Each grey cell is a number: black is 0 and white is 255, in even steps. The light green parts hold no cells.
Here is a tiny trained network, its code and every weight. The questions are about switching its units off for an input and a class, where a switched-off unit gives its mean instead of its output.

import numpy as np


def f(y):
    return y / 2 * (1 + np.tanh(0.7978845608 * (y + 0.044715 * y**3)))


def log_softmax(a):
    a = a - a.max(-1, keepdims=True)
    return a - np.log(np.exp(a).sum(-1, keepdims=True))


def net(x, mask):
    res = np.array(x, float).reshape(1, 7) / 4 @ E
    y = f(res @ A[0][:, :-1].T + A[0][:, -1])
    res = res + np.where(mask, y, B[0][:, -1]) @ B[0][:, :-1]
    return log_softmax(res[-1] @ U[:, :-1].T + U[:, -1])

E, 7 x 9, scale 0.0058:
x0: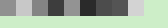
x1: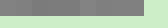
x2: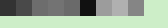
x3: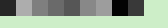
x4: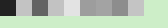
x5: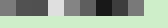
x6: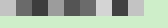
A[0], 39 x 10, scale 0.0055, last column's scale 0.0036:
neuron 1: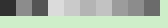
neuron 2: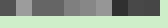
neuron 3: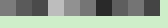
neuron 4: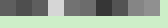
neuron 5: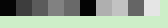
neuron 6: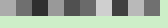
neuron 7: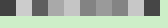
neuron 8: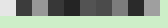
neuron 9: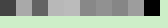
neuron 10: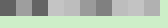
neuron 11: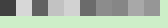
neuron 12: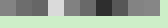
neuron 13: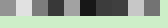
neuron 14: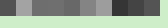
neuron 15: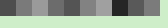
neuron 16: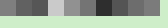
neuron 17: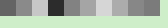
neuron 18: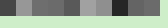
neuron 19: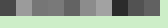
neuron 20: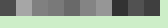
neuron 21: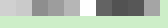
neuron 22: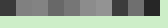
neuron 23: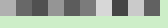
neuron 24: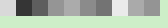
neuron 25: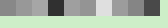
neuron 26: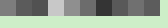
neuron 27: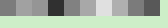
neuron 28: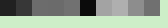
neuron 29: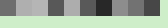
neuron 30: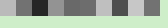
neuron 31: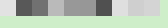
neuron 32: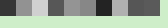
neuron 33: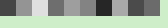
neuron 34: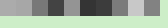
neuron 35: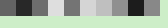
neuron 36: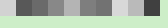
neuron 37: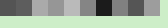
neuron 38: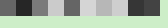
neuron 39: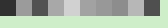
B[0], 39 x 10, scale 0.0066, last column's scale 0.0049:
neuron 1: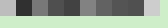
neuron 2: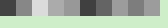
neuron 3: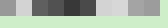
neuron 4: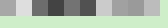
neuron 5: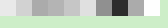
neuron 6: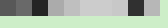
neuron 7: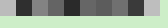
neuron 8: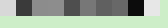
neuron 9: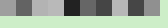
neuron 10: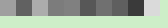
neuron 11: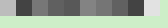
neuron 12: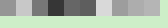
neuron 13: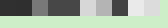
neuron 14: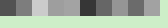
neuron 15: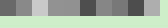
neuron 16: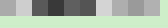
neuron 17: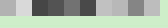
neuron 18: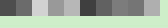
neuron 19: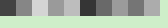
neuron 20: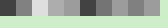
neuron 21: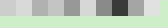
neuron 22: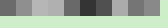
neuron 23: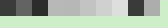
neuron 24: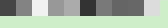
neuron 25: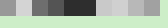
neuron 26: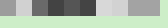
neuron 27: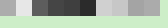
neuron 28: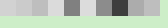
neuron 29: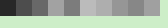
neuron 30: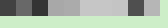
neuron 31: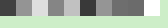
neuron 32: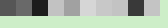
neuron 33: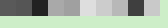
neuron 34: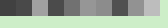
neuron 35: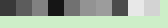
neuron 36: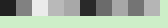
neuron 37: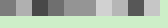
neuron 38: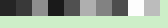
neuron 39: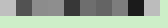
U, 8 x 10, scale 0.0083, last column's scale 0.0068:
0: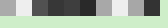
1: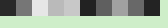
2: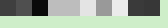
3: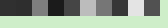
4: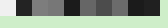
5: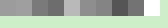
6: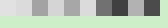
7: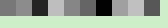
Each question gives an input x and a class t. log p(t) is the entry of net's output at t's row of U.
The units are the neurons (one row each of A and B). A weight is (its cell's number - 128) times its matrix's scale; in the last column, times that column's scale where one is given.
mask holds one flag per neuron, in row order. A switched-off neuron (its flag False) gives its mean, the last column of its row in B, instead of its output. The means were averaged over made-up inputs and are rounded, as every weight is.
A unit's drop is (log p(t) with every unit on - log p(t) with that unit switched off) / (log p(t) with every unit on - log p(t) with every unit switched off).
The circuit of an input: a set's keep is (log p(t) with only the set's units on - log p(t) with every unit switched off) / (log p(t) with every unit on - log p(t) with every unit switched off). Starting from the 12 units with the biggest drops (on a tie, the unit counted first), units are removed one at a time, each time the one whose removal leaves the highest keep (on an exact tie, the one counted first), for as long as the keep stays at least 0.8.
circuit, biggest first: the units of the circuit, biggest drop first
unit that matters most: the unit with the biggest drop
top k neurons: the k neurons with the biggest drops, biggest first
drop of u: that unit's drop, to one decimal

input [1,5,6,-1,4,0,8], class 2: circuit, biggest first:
(neuron 6)
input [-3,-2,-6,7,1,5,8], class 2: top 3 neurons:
(neuron 6; neuron 23; neuron 30)
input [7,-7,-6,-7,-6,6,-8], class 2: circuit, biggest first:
(neuron 33; neuron 32)
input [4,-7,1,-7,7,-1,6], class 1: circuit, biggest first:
(neuron 31; neuron 36)
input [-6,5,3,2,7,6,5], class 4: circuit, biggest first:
(neuron 1; neuron 39)
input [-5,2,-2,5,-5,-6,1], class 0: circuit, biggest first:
(neuron 27; neuron 17)
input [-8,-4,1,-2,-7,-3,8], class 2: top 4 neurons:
(neuron 23; neuron 6; neuron 30; neuron 13)
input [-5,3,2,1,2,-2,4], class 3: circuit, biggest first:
(neuron 35; neuron 38)
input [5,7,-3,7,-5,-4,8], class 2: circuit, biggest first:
(neuron 6; neuron 23)
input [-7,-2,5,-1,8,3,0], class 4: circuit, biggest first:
(neuron 39; neuron 1)
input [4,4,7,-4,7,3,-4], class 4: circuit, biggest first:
(neuron 7; neuron 11; neuron 39)
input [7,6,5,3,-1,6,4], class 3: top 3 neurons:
(neuron 13; neuron 34; neuron 17)
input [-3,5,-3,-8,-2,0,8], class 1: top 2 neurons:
(neuron 24; neuron 31)
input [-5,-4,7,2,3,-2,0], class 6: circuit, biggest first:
(neuron 5)
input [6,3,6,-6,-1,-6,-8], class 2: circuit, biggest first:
(neuron 32; neuron 33)
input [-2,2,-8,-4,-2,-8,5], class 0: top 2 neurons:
(neuron 27; neuron 25)
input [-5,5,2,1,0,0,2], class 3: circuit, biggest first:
(neuron 35; neuron 38)
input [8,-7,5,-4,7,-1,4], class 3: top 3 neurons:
(neuron 13; neuron 34; neuron 8)
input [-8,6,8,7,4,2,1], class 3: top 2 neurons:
(neuron 35; neuron 38)
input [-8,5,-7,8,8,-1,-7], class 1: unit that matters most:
neuron 19
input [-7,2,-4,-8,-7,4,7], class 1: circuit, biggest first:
(neuron 24; neuron 31)
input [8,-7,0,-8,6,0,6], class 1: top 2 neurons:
(neuron 36; neuron 31)
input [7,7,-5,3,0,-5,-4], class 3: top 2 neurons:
(neuron 13; neuron 5)
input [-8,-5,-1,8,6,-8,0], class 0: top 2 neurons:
(neuron 27; neuron 17)
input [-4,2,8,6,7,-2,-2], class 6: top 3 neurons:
(neuron 5; neuron 28; neuron 8)
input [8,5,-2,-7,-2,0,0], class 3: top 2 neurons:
(neuron 13; neuron 34)
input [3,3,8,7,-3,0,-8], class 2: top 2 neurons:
(neuron 32; neuron 33)
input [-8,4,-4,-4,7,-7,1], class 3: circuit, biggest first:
(neuron 38)
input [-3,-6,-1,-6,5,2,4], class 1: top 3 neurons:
(neuron 31; neuron 24; neuron 36)
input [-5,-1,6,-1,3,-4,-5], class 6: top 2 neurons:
(neuron 5; neuron 28)
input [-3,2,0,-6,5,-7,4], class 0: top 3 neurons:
(neuron 27; neuron 25; neuron 17)
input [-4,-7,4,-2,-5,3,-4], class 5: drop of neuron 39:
0.2
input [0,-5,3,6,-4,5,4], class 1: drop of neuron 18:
0.2
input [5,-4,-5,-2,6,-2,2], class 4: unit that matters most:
neuron 7
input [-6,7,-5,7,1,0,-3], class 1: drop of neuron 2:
0.1
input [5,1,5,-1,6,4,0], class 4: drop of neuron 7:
0.3
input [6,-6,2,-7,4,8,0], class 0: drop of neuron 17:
0.0
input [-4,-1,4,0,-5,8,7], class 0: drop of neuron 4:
0.1
